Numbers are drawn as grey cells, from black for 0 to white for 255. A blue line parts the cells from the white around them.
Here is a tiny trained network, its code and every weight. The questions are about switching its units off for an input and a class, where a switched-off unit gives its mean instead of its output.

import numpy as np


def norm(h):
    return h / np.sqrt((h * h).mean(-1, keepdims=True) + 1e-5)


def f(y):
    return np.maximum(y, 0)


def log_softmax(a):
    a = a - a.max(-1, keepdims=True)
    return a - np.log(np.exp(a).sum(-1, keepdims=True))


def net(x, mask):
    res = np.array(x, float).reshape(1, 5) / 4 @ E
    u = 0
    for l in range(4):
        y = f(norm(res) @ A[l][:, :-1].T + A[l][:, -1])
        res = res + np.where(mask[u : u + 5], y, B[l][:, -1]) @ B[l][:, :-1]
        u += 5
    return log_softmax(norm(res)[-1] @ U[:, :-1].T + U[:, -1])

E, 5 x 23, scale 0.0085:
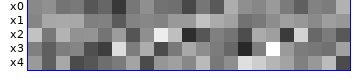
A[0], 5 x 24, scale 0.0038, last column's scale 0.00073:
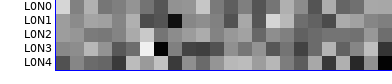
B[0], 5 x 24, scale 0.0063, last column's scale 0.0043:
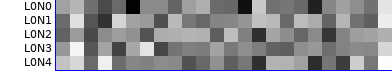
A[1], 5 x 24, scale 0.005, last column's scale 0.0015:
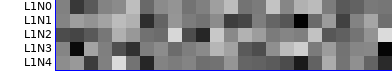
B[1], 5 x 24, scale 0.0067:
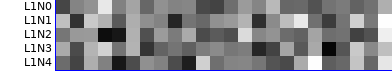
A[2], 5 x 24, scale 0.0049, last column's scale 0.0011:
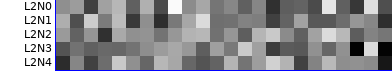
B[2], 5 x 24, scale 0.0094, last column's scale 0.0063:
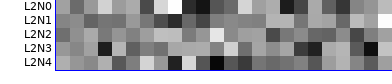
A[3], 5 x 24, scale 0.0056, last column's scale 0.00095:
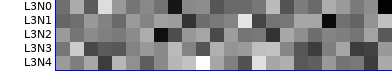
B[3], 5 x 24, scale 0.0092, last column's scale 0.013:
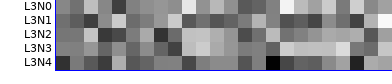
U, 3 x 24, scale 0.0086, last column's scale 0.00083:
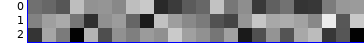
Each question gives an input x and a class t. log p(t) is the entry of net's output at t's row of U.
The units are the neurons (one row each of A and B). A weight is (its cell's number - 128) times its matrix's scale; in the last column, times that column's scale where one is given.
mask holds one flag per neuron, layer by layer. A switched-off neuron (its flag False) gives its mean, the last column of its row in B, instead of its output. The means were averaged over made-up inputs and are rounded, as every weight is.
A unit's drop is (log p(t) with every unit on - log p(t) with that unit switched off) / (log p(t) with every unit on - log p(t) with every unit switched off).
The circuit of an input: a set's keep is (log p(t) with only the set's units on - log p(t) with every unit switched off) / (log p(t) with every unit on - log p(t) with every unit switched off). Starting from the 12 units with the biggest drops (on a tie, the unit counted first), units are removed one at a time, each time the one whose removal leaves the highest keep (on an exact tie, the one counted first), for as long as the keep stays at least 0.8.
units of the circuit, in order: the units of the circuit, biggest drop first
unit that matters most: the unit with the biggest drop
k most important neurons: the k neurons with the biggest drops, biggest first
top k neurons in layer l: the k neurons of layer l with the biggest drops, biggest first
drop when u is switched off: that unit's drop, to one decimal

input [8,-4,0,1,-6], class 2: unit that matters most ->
L0N4
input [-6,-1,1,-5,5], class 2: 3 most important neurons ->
L2N2; L3N4; L2N1
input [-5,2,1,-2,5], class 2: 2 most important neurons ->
L2N2; L3N4
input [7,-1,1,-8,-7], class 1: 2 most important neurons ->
L2N0; L1N2
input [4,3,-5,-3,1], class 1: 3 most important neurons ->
L2N4; L1N3; L0N1
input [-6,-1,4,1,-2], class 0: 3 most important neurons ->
L2N0; L1N1; L0N3
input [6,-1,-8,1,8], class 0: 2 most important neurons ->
L1N3; L2N3
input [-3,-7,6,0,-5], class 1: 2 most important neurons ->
L1N1; L2N1
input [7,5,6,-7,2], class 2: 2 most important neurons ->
L3N4; L0N1
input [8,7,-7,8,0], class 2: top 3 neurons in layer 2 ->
L2N3; L2N0; L2N1
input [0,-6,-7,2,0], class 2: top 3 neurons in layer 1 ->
L1N1; L1N2; L1N4
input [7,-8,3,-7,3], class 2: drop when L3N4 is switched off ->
0.1
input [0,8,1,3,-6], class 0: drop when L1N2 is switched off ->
0.1
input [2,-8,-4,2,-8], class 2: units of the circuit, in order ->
L2N3
